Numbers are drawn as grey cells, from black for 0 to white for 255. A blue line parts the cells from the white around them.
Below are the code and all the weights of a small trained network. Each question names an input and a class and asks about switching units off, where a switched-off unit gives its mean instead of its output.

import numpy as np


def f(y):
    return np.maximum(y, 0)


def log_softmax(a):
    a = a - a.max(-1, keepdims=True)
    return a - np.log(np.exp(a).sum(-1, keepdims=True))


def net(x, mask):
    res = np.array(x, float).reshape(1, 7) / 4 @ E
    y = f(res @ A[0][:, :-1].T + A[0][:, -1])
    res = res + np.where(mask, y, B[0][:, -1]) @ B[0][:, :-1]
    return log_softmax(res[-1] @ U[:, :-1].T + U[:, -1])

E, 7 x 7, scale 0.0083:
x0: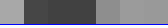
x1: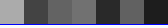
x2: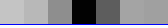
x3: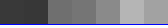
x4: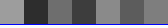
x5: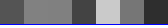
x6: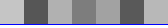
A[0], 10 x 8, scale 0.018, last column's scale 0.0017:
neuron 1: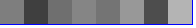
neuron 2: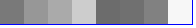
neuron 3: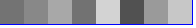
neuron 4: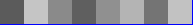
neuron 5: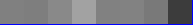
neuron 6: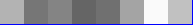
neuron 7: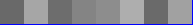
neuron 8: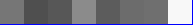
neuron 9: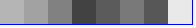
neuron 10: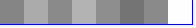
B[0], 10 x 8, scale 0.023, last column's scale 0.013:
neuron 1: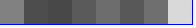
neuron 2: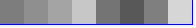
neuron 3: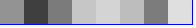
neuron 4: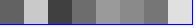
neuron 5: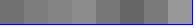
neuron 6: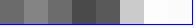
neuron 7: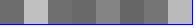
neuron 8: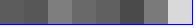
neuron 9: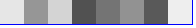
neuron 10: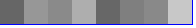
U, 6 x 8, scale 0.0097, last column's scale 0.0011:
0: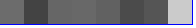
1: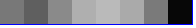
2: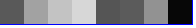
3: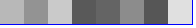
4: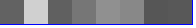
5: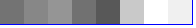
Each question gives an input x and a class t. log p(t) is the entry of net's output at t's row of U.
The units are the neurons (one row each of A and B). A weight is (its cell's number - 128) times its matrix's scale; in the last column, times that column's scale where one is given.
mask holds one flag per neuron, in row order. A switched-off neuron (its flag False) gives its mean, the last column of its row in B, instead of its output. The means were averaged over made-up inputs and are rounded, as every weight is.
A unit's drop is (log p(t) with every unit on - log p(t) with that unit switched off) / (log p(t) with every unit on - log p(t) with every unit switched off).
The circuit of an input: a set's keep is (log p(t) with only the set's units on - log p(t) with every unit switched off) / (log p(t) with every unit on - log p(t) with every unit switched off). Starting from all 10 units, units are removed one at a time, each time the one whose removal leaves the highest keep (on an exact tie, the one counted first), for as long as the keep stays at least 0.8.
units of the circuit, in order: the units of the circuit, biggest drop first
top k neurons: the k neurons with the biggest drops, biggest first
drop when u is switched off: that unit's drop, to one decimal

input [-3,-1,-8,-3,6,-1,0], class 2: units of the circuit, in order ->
[neuron 2]
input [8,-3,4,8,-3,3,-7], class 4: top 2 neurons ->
[neuron 4; neuron 7]
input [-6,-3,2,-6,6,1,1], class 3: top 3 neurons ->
[neuron 9; neuron 6; neuron 4]
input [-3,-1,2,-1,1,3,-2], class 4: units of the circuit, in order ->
[neuron 6; neuron 4]
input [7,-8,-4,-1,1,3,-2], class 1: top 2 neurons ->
[neuron 3; neuron 6]
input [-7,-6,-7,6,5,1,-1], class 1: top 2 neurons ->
[neuron 3; neuron 8]
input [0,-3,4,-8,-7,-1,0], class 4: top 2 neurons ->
[neuron 4; neuron 7]
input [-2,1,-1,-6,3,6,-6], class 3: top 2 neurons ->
[neuron 9; neuron 10]
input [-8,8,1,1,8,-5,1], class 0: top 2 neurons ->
[neuron 8; neuron 1]
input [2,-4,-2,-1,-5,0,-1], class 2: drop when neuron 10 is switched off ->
0.2
